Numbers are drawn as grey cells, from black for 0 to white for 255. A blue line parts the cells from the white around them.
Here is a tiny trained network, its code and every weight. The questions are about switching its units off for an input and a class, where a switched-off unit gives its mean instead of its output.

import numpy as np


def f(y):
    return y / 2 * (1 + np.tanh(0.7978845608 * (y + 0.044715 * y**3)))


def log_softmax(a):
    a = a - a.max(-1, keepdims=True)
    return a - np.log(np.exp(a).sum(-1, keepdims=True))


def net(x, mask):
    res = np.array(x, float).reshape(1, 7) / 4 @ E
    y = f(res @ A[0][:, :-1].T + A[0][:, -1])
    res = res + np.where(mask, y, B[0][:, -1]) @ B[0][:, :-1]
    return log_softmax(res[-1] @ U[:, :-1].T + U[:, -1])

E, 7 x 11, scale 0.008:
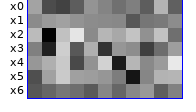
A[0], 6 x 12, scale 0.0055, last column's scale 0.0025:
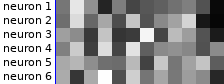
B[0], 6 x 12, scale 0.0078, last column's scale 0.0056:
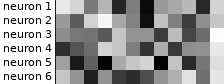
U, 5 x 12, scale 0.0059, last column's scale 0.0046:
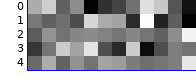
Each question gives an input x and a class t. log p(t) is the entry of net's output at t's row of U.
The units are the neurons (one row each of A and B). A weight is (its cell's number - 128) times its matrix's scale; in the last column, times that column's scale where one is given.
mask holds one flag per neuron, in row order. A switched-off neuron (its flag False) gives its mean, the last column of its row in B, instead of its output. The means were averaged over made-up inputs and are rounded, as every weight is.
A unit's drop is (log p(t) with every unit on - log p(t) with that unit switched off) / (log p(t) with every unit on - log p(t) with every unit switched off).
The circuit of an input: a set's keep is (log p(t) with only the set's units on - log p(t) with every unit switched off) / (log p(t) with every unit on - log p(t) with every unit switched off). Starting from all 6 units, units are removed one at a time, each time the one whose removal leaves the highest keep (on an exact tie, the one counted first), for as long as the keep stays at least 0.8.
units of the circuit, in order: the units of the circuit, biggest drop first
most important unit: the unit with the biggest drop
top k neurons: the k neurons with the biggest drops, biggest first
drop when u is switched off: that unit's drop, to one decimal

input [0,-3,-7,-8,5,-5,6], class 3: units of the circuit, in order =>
(neuron 4)
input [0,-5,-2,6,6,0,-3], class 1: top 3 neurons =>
(neuron 5; neuron 4; neuron 2)
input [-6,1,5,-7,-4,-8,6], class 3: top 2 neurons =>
(neuron 4; neuron 2)
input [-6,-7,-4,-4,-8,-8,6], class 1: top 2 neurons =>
(neuron 3; neuron 6)
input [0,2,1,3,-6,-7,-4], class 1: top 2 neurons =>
(neuron 3; neuron 4)
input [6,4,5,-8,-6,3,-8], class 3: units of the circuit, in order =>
(neuron 4; neuron 2)
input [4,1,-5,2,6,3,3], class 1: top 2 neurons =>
(neuron 5; neuron 6)
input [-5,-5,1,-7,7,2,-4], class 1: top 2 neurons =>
(neuron 5; neuron 1)
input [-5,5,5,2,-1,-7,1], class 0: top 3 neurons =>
(neuron 6; neuron 4; neuron 5)
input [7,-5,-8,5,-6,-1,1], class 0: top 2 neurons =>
(neuron 1; neuron 5)
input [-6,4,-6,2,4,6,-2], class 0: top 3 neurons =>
(neuron 1; neuron 4; neuron 3)
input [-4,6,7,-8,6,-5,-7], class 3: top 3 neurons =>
(neuron 4; neuron 2; neuron 1)
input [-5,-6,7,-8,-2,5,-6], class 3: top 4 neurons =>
(neuron 4; neuron 2; neuron 1; neuron 5)
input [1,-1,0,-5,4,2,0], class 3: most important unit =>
neuron 4
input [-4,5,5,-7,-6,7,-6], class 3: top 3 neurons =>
(neuron 4; neuron 2; neuron 5)
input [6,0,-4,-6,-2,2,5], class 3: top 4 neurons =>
(neuron 4; neuron 2; neuron 6; neuron 5)
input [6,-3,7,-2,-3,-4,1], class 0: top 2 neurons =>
(neuron 6; neuron 5)
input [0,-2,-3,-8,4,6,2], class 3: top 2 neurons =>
(neuron 4; neuron 2)
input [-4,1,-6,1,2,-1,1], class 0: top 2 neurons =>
(neuron 1; neuron 4)
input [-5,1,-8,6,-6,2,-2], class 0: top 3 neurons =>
(neuron 1; neuron 5; neuron 4)
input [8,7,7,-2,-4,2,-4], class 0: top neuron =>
(neuron 6)
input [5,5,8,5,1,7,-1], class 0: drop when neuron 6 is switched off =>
0.8
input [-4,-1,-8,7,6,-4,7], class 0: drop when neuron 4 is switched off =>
0.1
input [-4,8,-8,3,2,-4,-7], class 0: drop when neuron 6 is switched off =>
0.0
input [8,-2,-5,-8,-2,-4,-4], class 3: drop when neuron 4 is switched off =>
0.4
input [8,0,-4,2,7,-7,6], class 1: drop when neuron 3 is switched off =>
-0.1
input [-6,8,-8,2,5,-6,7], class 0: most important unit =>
neuron 1
